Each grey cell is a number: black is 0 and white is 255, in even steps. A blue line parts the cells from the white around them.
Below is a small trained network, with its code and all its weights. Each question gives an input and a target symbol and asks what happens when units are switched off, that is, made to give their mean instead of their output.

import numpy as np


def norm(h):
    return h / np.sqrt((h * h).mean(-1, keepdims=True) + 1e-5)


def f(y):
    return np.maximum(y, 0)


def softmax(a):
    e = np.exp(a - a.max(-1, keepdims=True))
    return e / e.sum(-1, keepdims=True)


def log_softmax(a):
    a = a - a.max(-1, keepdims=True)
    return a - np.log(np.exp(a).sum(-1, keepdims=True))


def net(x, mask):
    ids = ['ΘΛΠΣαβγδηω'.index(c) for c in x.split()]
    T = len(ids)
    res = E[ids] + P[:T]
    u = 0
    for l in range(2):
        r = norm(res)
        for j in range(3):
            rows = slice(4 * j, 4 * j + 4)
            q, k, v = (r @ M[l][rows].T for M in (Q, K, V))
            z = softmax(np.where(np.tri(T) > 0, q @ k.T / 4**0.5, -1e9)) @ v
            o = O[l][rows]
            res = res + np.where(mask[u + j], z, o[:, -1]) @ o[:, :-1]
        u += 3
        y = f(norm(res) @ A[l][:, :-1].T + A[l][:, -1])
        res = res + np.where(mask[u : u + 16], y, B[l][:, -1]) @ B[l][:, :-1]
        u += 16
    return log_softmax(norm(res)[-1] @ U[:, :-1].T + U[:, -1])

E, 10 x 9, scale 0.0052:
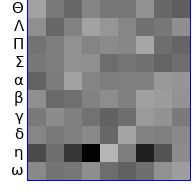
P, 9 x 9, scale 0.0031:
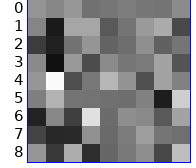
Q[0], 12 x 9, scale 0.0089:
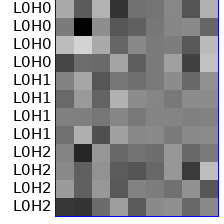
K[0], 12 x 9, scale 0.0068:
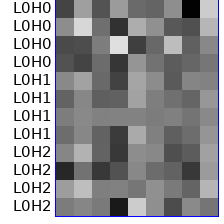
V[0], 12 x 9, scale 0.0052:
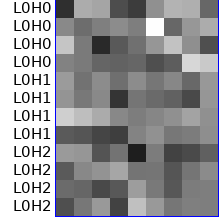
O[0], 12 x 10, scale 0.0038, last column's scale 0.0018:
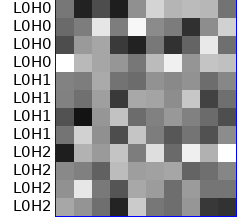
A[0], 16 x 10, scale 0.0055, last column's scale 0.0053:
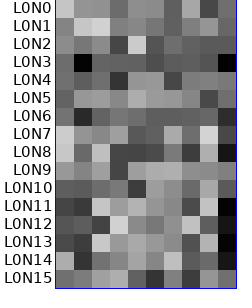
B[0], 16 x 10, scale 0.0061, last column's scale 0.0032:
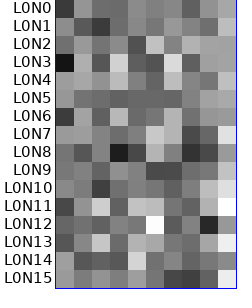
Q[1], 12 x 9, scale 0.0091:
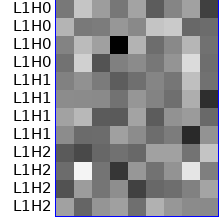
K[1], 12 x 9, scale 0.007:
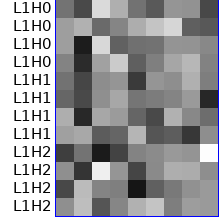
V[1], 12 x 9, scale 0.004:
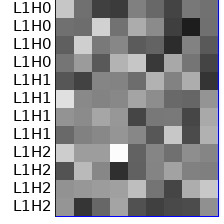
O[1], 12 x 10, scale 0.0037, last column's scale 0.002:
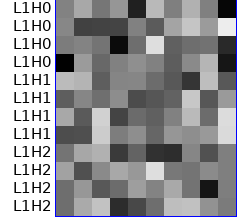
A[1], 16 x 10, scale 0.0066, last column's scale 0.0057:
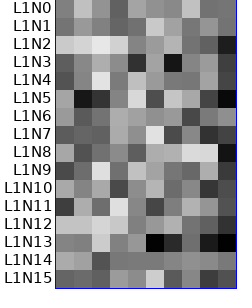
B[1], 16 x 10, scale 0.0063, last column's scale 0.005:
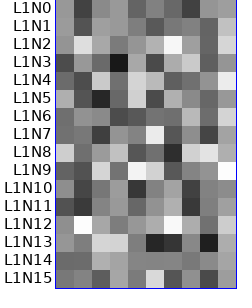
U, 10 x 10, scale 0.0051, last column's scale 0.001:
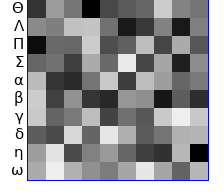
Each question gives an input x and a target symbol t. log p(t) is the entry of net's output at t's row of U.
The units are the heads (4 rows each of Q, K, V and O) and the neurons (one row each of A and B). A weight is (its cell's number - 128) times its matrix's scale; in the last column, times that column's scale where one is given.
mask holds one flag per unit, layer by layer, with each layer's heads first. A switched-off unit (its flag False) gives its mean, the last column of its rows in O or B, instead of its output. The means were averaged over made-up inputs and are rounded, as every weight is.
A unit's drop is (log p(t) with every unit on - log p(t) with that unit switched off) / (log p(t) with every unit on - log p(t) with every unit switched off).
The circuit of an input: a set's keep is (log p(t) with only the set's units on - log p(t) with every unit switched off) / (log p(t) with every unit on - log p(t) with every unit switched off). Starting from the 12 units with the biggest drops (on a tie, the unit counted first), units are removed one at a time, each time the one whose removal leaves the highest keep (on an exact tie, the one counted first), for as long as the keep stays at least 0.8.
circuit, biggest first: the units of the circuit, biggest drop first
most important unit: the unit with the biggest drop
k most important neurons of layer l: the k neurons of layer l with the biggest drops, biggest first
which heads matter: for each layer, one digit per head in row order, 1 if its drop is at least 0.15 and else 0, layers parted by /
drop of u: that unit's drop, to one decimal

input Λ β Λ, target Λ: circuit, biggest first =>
[L0H0, L1N13]
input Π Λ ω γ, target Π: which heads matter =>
100 / 000
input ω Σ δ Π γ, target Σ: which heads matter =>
000 / 000
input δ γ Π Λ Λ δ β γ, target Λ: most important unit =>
L0H0
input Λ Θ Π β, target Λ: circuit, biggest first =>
[L0H0, L1N13]
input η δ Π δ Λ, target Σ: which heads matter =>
011 / 000
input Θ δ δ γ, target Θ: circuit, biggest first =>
[L0H0, L1N3]
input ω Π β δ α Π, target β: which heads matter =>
001 / 000
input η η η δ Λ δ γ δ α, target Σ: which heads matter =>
001 / 001
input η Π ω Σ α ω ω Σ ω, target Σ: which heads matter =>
011 / 101
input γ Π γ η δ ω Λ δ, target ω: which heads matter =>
101 / 100
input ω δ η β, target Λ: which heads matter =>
101 / 000
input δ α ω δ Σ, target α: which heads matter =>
101 / 000
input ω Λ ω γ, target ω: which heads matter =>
100 / 000
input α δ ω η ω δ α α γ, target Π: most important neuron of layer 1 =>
[L1N11]
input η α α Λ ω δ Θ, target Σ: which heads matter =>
001 / 000
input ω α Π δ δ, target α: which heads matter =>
001 / 000
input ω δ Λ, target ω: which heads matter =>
100 / 000
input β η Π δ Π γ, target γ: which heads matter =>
001 / 001
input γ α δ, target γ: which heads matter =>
100 / 000
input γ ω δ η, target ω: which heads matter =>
100 / 100
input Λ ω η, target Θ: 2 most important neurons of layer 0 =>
[L0N2, L0N15]
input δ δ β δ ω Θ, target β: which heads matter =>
000 / 000
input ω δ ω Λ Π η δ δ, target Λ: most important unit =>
L0H2
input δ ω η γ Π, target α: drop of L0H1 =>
1.0
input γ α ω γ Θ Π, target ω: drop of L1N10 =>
0.0
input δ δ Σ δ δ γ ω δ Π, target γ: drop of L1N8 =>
0.1
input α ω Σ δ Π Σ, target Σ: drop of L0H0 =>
1.0
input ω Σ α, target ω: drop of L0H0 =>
1.6
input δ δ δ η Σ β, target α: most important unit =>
L0H2
